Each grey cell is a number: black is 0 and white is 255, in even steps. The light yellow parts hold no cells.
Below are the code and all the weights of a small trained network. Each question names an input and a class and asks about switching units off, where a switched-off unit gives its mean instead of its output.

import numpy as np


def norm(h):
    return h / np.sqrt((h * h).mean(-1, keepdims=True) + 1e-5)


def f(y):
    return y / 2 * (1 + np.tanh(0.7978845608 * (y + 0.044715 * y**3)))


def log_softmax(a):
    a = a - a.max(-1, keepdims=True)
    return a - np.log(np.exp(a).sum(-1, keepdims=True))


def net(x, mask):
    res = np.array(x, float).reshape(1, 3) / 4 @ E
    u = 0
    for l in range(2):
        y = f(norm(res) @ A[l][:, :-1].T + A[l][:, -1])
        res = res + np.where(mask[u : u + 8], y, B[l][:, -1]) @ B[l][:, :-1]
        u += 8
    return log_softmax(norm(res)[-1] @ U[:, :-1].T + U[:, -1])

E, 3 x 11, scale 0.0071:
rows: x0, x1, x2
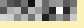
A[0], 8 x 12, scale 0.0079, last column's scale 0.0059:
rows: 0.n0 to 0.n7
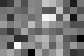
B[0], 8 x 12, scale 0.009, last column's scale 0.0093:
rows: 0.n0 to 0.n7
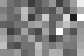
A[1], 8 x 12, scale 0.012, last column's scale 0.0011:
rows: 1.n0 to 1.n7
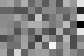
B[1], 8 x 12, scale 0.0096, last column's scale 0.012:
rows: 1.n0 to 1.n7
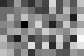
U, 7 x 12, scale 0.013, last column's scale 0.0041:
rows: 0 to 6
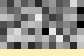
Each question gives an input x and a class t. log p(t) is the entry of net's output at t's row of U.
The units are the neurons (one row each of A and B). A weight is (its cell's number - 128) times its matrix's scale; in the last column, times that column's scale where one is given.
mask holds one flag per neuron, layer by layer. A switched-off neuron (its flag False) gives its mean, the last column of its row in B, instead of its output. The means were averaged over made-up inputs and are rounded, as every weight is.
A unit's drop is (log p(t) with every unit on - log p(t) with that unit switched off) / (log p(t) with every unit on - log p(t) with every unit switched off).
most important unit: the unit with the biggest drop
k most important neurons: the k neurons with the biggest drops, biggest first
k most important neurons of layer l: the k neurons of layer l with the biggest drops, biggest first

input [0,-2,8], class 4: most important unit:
1.n0
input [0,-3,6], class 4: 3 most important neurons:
(1.n0, 0.n2, 1.n5)
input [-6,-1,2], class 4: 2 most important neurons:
(0.n2, 1.n6)
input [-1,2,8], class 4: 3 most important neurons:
(1.n6, 1.n0, 0.n4)
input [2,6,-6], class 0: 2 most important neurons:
(0.n2, 1.n5)
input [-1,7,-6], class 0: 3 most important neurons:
(0.n2, 1.n5, 0.n0)
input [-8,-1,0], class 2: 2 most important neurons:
(0.n0, 0.n2)
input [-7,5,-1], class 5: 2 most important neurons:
(0.n2, 1.n5)
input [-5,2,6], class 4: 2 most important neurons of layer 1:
(1.n6, 1.n0)
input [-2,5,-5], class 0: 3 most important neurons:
(0.n2, 1.n5, 0.n6)
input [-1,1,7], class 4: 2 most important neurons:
(1.n6, 1.n0)
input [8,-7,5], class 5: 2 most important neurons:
(1.n6, 1.n5)
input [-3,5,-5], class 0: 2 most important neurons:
(0.n2, 1.n5)
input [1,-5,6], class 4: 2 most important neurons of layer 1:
(1.n0, 1.n5)
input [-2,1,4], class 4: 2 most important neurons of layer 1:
(1.n6, 1.n0)
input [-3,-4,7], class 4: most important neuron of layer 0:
(0.n2)
